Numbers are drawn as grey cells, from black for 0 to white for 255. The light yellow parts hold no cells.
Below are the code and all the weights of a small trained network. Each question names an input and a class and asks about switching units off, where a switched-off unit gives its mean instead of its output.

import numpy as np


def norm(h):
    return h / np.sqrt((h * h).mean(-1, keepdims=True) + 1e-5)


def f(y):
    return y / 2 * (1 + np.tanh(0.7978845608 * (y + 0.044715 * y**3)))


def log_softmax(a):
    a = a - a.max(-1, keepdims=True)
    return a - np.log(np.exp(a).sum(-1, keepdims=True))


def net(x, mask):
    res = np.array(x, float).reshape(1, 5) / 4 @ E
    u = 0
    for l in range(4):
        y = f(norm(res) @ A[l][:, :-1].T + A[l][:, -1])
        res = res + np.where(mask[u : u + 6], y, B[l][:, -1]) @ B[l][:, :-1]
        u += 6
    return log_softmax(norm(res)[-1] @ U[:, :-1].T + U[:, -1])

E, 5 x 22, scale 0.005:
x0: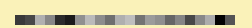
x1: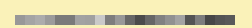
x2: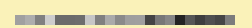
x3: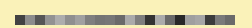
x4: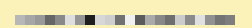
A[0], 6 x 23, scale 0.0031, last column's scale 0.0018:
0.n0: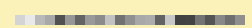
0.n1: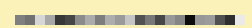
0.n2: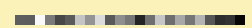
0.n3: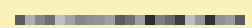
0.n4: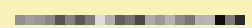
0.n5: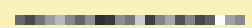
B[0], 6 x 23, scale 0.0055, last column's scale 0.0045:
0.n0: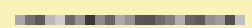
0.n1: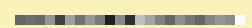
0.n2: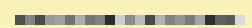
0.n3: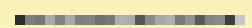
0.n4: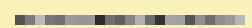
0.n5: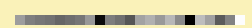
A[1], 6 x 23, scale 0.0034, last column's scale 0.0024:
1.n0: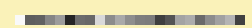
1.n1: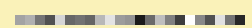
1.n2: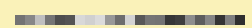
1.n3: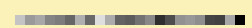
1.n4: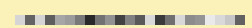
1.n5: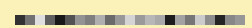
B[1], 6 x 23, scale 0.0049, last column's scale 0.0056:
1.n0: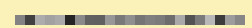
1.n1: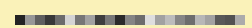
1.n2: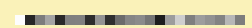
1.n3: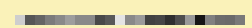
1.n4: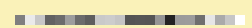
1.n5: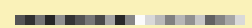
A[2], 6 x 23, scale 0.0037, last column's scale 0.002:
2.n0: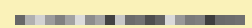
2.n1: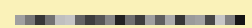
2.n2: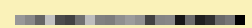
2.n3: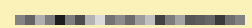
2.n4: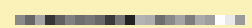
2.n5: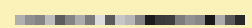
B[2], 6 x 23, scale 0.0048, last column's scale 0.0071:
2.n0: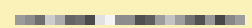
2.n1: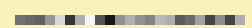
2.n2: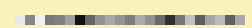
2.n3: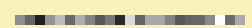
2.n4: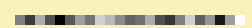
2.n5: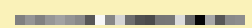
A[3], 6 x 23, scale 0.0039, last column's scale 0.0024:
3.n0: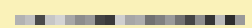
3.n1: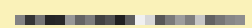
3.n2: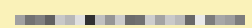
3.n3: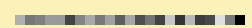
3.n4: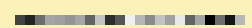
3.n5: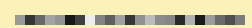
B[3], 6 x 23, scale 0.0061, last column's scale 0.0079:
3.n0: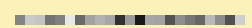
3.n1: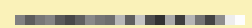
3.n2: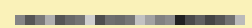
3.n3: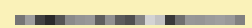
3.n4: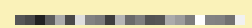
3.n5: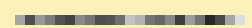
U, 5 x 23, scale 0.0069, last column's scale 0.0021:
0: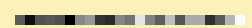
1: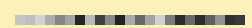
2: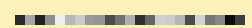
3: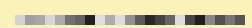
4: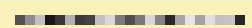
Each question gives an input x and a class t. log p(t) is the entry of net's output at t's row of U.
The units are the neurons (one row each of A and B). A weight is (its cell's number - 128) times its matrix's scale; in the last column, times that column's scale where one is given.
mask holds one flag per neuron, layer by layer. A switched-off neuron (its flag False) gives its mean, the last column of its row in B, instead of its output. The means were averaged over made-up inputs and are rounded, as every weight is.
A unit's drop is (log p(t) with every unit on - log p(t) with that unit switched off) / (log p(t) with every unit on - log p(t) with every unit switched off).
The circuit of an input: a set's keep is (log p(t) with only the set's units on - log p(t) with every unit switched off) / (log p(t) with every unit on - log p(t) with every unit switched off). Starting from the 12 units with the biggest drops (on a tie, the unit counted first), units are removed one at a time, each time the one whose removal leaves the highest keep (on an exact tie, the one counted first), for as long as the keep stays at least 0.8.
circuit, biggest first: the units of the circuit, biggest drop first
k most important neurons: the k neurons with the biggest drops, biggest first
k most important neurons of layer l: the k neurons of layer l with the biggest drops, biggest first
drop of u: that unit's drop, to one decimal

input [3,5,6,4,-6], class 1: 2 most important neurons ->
[2.n4, 2.n2]
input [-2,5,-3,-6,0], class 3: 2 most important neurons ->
[1.n5, 0.n5]
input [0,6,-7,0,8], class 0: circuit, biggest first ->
[3.n2]
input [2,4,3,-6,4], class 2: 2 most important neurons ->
[0.n0, 0.n2]
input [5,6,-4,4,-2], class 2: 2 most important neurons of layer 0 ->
[0.n2, 0.n5]
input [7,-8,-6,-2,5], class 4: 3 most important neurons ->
[1.n4, 3.n5, 3.n4]
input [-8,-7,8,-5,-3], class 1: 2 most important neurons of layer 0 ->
[0.n0, 0.n1]
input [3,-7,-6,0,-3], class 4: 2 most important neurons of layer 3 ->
[3.n4, 3.n2]
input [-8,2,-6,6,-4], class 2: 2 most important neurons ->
[0.n3, 2.n1]
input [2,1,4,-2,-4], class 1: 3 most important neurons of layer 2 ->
[2.n4, 2.n3, 2.n2]
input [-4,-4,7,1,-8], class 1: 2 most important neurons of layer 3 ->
[3.n0, 3.n4]
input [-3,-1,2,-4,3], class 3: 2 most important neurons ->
[0.n0, 1.n5]
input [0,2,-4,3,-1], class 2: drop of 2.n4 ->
0.1
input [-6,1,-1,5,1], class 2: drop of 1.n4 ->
0.0
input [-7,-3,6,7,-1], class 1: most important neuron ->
[0.n5]
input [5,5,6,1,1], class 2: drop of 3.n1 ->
0.1
